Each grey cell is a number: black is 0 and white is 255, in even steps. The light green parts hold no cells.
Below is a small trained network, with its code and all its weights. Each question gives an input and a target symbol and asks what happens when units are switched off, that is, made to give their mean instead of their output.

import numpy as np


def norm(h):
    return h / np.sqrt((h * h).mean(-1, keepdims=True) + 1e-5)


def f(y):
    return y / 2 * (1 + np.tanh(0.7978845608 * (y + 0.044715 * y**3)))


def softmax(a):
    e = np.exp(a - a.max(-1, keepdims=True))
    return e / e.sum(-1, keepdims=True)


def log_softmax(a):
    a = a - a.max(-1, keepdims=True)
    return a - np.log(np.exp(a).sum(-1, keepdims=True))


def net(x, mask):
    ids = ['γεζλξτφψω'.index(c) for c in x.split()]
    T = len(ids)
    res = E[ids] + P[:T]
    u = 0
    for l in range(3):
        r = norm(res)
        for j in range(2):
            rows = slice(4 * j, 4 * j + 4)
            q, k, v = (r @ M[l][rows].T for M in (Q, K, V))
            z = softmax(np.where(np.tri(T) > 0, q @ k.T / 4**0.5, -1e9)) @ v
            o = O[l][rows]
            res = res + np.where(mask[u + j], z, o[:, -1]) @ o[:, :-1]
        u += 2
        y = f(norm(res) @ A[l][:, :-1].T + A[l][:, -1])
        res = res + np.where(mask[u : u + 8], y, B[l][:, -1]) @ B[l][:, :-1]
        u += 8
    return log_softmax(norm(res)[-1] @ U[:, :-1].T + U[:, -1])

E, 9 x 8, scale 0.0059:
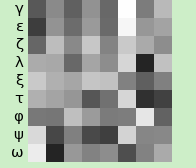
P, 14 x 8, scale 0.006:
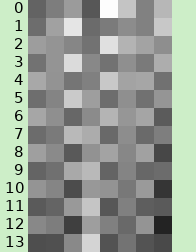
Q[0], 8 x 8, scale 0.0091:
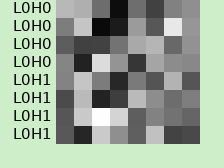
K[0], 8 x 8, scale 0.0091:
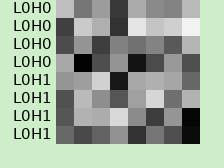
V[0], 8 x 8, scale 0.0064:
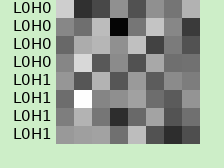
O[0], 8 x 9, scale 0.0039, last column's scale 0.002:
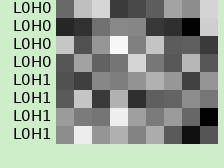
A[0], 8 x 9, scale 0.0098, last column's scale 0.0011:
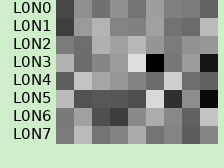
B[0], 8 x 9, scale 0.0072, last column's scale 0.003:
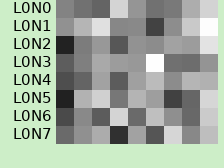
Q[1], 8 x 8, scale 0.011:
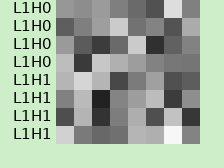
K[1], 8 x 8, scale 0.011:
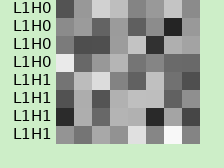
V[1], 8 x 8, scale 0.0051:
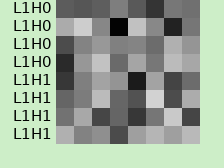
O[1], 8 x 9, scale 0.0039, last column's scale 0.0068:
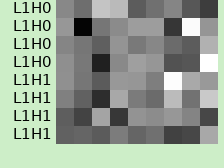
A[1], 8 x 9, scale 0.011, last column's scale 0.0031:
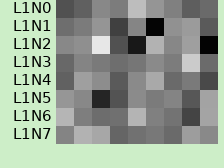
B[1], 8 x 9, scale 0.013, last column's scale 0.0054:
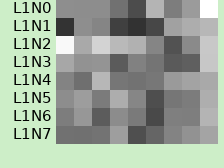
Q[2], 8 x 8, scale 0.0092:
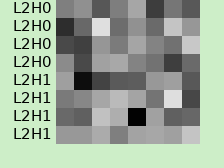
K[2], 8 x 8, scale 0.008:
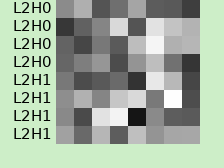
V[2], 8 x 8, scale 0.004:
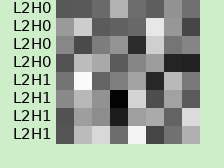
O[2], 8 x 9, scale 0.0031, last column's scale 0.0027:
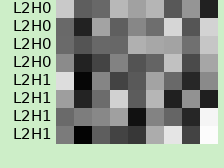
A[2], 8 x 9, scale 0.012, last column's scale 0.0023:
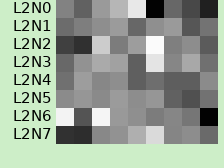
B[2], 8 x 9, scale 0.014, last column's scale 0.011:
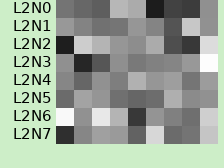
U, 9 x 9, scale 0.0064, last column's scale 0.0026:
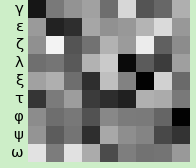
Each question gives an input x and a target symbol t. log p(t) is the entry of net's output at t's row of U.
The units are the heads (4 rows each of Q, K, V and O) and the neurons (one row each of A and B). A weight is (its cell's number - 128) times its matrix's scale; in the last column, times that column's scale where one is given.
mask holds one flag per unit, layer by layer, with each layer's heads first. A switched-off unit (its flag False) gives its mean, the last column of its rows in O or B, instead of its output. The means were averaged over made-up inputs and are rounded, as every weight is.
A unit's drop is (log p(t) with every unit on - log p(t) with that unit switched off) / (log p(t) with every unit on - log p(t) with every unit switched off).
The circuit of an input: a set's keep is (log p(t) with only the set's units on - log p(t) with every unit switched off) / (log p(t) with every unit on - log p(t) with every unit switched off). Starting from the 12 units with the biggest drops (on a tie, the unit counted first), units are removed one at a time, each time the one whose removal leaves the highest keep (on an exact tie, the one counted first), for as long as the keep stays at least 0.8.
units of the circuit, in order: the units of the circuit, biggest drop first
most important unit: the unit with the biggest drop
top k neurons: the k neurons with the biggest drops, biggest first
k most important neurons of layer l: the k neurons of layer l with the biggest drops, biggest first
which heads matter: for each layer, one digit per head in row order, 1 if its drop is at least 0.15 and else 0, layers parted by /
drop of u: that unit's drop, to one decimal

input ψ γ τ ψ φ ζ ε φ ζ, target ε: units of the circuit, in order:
[L2N2; L2N6]
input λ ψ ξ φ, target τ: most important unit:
L1N1
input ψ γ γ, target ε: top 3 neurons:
[L0N6; L2N2; L1N5]
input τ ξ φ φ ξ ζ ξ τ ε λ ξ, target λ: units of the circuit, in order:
[L1N6; L2N0]
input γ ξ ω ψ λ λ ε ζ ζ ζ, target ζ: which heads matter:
11 / 00 / 00
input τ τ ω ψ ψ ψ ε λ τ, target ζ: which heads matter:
11 / 01 / 00
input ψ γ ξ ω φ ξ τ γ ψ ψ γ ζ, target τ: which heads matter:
10 / 00 / 00
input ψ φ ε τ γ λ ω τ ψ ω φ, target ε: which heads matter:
11 / 00 / 01
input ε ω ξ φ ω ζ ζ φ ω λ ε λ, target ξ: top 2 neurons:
[L1N3; L1N2]
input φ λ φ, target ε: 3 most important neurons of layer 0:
[L0N2; L0N5; L0N6]
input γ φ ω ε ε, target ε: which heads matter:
01 / 01 / 00
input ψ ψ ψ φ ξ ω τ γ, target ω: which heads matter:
10 / 00 / 00
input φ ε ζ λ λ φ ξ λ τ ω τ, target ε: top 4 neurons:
[L0N6; L0N5; L0N2; L1N6]
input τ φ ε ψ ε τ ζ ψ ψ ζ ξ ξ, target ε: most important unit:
L0H1
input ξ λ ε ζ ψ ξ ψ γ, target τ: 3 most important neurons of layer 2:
[L2N6; L2N2; L2N3]
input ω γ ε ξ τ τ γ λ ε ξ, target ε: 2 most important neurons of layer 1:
[L1N2; L1N5]
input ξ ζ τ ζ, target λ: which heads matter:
11 / 00 / 00
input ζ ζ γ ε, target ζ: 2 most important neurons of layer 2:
[L2N3; L2N6]
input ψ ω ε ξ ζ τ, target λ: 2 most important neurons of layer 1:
[L1N0; L1N2]
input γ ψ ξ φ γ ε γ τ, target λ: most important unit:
L0H1
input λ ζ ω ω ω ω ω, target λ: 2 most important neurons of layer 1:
[L1N6; L1N2]
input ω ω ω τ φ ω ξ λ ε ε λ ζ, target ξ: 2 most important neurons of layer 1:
[L1N3; L1N2]
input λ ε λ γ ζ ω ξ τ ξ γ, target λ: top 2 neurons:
[L0N1; L1N0]
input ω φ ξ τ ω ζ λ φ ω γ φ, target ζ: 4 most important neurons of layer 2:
[L2N3; L2N6; L2N2; L2N7]
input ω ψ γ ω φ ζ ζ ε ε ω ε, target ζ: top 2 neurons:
[L0N6; L2N3]
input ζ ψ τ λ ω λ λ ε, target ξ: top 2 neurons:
[L1N3; L1N2]
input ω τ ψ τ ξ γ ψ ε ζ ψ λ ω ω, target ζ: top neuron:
[L0N5]
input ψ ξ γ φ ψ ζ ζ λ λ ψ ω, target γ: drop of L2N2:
0.2
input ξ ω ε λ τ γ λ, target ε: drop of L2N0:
0.0
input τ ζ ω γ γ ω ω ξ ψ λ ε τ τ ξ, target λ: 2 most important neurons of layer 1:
[L1N0; L1N2]
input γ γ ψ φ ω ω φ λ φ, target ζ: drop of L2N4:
0.1
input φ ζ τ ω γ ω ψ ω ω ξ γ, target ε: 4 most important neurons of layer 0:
[L0N6; L0N2; L0N4; L0N3]
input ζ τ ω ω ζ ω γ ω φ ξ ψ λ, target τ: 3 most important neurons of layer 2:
[L2N6; L2N2; L2N3]
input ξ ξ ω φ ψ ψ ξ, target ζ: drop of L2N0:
0.1
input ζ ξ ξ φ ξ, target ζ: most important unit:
L0H0
